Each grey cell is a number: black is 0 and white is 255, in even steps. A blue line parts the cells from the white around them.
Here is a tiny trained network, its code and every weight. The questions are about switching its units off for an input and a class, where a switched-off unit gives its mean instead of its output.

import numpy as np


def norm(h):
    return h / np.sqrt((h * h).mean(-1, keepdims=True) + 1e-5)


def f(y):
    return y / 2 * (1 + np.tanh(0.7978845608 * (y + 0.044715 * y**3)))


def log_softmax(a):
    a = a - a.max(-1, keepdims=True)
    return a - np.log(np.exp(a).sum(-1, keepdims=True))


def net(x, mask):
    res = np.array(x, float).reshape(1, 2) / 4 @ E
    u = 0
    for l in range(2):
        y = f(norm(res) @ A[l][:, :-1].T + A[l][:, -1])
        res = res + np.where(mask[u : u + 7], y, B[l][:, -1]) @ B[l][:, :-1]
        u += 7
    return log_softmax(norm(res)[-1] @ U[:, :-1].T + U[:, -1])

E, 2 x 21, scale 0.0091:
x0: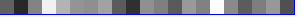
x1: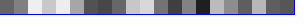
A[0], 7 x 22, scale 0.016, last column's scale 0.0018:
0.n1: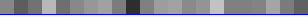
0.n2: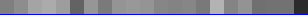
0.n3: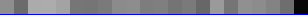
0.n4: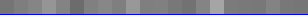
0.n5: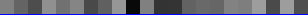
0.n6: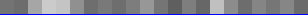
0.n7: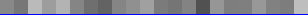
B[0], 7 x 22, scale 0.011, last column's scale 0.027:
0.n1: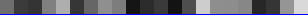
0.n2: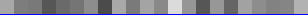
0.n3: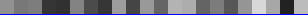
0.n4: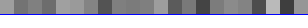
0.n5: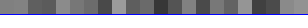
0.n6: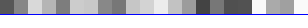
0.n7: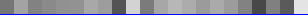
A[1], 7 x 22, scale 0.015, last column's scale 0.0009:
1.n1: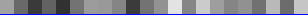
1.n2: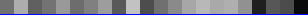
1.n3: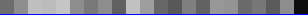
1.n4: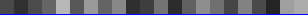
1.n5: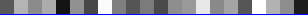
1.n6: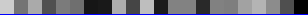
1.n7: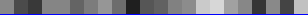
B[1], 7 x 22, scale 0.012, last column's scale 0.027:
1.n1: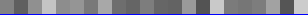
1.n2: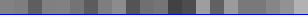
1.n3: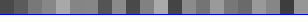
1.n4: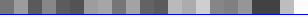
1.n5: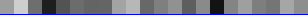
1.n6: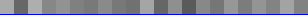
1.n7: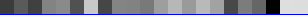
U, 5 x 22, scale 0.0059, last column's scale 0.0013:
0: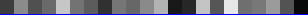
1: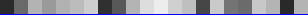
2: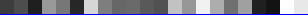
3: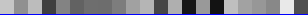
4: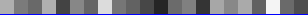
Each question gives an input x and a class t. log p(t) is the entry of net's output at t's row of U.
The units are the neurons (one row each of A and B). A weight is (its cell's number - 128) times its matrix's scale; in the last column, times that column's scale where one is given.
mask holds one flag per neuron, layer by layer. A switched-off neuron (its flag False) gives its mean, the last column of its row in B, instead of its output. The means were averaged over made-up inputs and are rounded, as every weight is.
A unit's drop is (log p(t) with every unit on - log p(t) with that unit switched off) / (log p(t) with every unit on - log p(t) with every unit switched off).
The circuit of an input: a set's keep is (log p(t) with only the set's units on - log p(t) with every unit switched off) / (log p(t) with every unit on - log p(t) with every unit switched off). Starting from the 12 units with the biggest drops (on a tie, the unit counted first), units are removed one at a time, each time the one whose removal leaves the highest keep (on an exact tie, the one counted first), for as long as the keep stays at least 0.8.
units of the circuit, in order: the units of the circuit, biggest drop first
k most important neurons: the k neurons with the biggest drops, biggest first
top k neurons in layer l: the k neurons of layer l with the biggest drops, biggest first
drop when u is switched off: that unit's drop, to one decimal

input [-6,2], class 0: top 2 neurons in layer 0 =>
[0.n1 0.n2]
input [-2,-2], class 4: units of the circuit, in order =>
[0.n1 0.n6 1.n1 1.n7]
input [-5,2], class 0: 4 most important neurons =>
[0.n1 0.n6 0.n3 0.n2]
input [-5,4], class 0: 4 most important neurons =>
[0.n6 0.n1 1.n2 1.n4]
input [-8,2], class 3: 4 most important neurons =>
[0.n1 0.n6 0.n7 1.n7]
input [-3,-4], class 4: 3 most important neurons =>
[0.n1 0.n6 1.n1]
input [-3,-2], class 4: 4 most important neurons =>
[0.n1 0.n6 1.n7 0.n5]
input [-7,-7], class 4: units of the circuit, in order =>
[0.n1 0.n6 1.n7 1.n1]
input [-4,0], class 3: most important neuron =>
[0.n1]
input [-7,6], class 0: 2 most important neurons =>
[0.n6 1.n2]
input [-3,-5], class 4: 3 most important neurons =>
[0.n1 0.n6 1.n1]
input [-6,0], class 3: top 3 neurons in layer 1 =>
[1.n7 1.n4 1.n1]
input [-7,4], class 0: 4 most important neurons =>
[0.n6 0.n1 0.n3 1.n2]
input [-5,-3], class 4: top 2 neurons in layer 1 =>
[1.n7 1.n4]
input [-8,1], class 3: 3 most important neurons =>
[0.n1 0.n6 0.n7]
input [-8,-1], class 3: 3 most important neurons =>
[0.n1 1.n7 1.n4]
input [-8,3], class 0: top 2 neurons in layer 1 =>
[1.n4 1.n7]
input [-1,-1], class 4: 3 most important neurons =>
[0.n1 0.n6 0.n5]
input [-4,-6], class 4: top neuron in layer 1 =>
[1.n1]
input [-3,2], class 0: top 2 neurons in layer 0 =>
[0.n6 0.n1]
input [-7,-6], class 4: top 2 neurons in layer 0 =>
[0.n1 0.n6]
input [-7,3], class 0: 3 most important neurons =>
[0.n1 0.n6 0.n3]
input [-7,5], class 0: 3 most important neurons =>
[0.n6 0.n1 1.n2]
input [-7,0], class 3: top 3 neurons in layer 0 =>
[0.n1 0.n6 0.n7]
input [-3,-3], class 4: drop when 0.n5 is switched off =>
0.1
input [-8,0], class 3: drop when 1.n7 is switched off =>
0.4
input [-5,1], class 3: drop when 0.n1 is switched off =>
0.9
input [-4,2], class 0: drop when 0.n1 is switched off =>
0.8
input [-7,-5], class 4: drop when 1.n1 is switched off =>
0.2
